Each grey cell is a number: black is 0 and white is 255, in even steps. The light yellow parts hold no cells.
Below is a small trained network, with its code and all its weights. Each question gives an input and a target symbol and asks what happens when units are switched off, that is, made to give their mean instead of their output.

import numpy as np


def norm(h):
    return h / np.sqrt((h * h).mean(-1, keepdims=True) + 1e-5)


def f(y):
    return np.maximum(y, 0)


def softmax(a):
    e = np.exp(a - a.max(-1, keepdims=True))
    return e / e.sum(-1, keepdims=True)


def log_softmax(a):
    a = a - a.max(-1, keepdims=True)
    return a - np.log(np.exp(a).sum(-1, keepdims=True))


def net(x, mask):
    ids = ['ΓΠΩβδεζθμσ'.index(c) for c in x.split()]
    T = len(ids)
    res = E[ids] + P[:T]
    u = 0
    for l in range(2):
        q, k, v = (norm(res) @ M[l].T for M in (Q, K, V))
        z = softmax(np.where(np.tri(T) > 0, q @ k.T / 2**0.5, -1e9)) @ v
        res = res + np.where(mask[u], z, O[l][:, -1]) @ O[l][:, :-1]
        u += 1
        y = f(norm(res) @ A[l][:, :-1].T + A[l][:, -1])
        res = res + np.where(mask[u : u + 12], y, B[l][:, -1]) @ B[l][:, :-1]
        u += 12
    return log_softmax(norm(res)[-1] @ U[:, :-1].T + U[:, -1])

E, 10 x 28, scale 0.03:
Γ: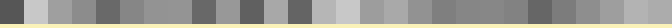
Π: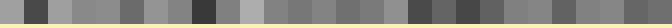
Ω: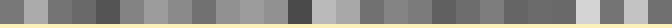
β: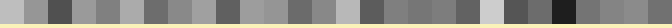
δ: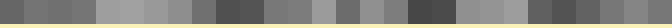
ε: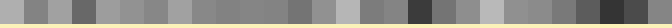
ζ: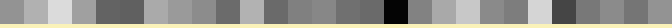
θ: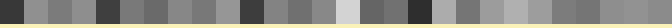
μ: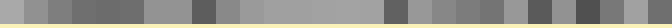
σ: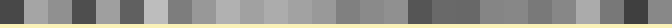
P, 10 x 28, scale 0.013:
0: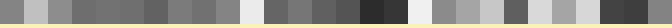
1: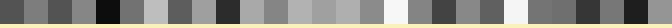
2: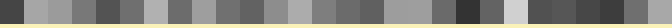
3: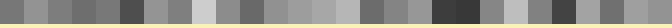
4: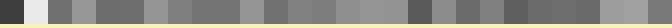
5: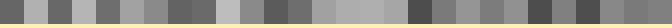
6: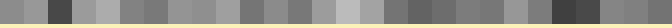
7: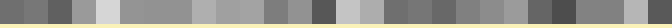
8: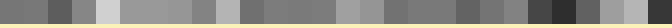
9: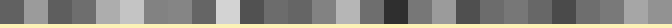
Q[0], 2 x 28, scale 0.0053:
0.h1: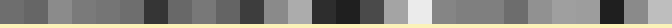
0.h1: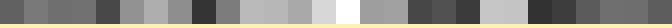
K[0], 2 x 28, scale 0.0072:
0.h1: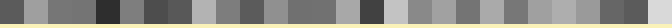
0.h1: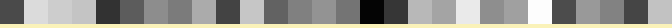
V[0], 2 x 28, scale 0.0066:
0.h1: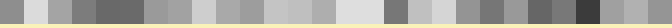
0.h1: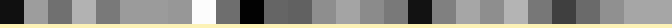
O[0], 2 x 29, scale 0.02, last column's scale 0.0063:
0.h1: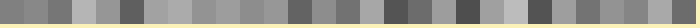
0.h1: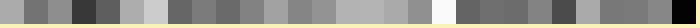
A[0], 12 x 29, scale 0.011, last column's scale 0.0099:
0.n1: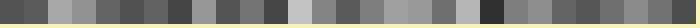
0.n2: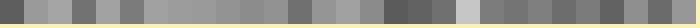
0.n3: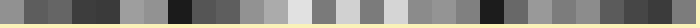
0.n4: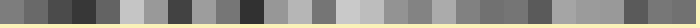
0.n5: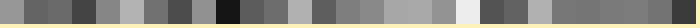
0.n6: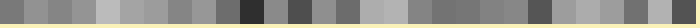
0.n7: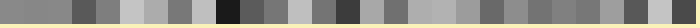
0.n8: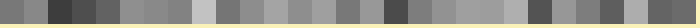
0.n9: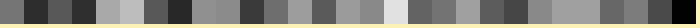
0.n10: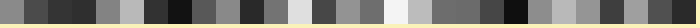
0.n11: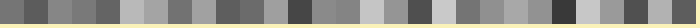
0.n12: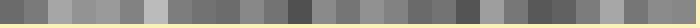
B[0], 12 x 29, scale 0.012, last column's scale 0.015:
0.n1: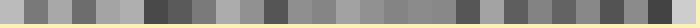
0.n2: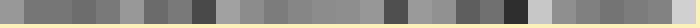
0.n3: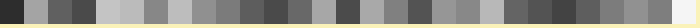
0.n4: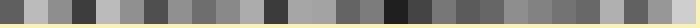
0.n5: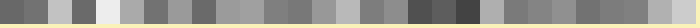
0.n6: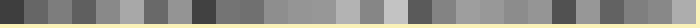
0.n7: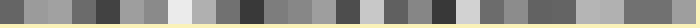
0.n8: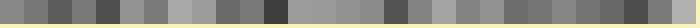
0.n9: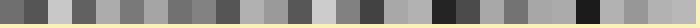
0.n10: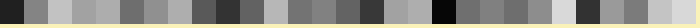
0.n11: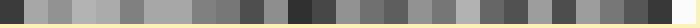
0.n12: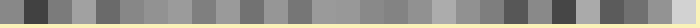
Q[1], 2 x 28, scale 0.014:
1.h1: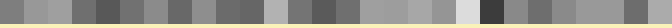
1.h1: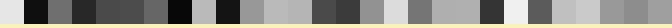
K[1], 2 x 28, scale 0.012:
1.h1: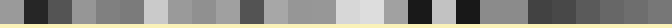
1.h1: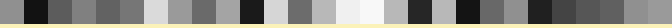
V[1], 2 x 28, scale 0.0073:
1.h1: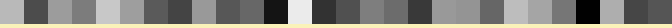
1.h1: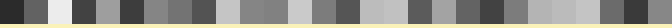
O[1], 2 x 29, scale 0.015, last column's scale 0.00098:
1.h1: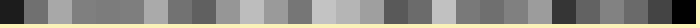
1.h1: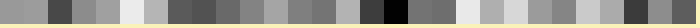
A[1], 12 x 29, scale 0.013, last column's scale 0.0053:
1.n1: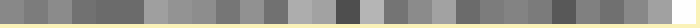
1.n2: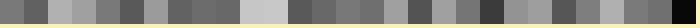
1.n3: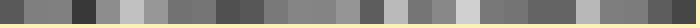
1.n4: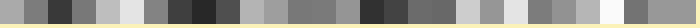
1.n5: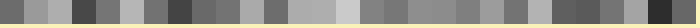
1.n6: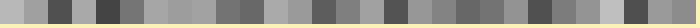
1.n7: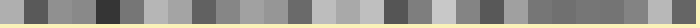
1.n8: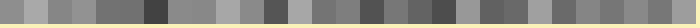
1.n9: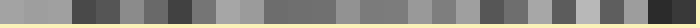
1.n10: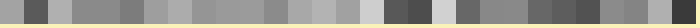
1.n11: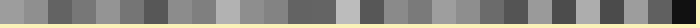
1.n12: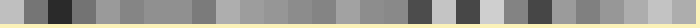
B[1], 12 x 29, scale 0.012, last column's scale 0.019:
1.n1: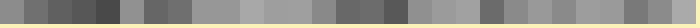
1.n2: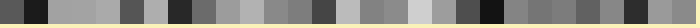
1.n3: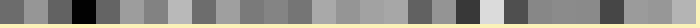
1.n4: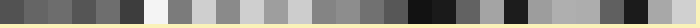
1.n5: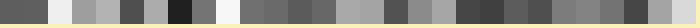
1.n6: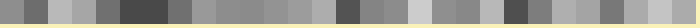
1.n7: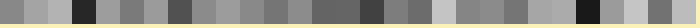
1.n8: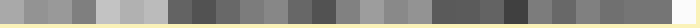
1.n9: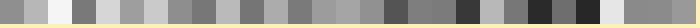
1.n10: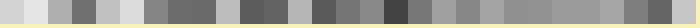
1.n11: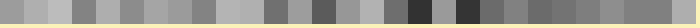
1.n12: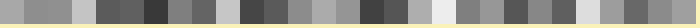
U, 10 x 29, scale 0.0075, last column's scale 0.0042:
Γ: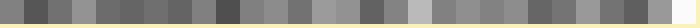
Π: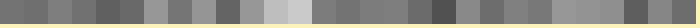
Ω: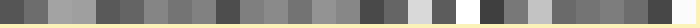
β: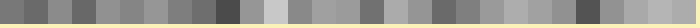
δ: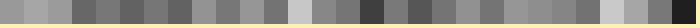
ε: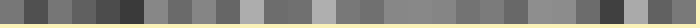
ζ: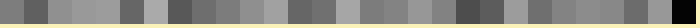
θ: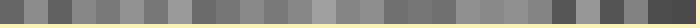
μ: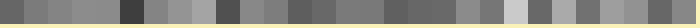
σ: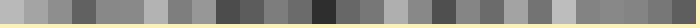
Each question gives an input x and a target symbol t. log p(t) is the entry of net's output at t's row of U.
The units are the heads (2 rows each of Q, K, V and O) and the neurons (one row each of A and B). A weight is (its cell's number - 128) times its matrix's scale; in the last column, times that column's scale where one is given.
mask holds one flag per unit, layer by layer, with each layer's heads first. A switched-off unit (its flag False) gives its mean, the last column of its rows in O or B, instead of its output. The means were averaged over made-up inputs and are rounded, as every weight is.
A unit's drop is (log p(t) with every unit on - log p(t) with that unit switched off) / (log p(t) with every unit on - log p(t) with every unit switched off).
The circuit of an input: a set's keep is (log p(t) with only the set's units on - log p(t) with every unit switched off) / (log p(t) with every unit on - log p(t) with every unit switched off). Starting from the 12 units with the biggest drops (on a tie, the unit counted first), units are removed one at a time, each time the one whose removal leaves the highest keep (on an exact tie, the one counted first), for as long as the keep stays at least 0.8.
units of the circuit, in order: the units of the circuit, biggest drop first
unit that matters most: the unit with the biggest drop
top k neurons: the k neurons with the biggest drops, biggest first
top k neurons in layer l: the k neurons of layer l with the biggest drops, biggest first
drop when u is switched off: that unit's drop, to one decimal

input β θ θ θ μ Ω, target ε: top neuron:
[0.n11]
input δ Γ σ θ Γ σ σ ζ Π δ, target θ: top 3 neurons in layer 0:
[0.n11, 0.n6, 0.n9]
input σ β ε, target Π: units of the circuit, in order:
[1.h1, 1.n4]
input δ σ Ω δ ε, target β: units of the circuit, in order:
[0.h1, 0.n9, 0.n5]
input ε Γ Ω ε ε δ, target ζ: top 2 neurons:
[1.n5, 0.n10]
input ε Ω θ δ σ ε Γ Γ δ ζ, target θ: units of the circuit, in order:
[0.h1, 0.n3, 0.n11, 1.n3]
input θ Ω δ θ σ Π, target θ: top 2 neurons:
[0.n3, 0.n11]
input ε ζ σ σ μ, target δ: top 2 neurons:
[1.n7, 1.n10]
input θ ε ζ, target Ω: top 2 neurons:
[0.n11, 0.n7]
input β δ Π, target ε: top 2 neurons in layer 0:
[0.n4, 0.n11]
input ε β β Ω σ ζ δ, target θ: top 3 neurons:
[0.n11, 0.n6, 0.n8]
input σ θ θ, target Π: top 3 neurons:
[1.n4, 0.n11, 0.n3]
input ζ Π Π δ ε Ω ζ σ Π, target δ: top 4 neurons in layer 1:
[1.n7, 1.n10, 1.n5, 1.n8]
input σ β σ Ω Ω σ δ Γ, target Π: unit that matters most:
1.h1
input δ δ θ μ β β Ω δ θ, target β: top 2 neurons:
[0.n10, 0.n9]
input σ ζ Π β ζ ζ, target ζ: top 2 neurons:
[1.n5, 0.n1]
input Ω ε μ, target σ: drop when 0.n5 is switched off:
0.0
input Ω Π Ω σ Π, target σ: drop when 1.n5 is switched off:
0.1
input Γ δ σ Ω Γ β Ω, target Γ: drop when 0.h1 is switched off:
0.4
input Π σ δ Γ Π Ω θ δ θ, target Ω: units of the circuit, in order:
[0.h1]
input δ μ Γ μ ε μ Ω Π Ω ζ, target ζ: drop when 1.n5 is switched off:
0.4
